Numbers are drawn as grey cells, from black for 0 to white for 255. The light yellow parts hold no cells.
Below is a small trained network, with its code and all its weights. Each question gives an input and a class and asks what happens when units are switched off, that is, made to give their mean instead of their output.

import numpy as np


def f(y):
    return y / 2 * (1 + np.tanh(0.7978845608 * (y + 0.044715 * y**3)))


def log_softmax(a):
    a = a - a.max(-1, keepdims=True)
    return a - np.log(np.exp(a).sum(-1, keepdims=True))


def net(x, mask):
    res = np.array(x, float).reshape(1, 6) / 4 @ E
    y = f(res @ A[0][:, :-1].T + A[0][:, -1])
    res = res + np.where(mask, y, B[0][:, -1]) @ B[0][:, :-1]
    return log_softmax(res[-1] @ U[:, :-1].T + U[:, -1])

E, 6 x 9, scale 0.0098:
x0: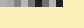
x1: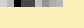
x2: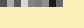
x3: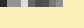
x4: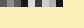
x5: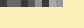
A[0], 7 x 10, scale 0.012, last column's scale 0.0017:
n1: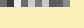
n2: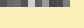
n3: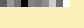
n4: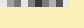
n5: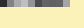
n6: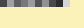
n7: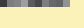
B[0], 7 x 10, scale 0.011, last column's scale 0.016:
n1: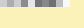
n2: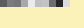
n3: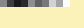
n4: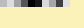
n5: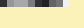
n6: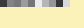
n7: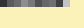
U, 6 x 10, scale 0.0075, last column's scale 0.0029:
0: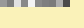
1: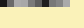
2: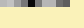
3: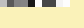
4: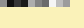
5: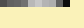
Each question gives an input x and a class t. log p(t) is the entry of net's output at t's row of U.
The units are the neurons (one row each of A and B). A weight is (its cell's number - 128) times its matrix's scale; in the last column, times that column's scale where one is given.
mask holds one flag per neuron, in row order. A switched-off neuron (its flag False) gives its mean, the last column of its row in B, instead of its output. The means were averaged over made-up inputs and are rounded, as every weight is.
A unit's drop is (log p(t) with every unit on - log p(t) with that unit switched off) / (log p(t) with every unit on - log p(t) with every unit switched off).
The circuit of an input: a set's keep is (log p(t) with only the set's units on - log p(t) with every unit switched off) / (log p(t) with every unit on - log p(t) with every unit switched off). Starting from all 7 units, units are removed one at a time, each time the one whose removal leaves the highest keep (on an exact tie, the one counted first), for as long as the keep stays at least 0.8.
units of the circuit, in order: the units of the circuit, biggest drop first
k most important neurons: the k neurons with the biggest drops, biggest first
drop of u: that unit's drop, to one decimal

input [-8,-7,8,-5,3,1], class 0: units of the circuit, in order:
n1
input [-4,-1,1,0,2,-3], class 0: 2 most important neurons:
n3, n1
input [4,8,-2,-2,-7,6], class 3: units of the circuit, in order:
n3, n4, n2
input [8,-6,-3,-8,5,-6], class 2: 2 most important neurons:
n4, n6
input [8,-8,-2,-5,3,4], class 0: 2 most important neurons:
n1, n5
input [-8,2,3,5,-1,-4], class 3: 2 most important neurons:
n5, n2
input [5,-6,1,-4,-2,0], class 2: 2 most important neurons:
n4, n2
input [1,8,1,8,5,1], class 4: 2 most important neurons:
n3, n2
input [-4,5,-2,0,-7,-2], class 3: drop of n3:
0.2
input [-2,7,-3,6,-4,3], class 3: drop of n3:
0.6
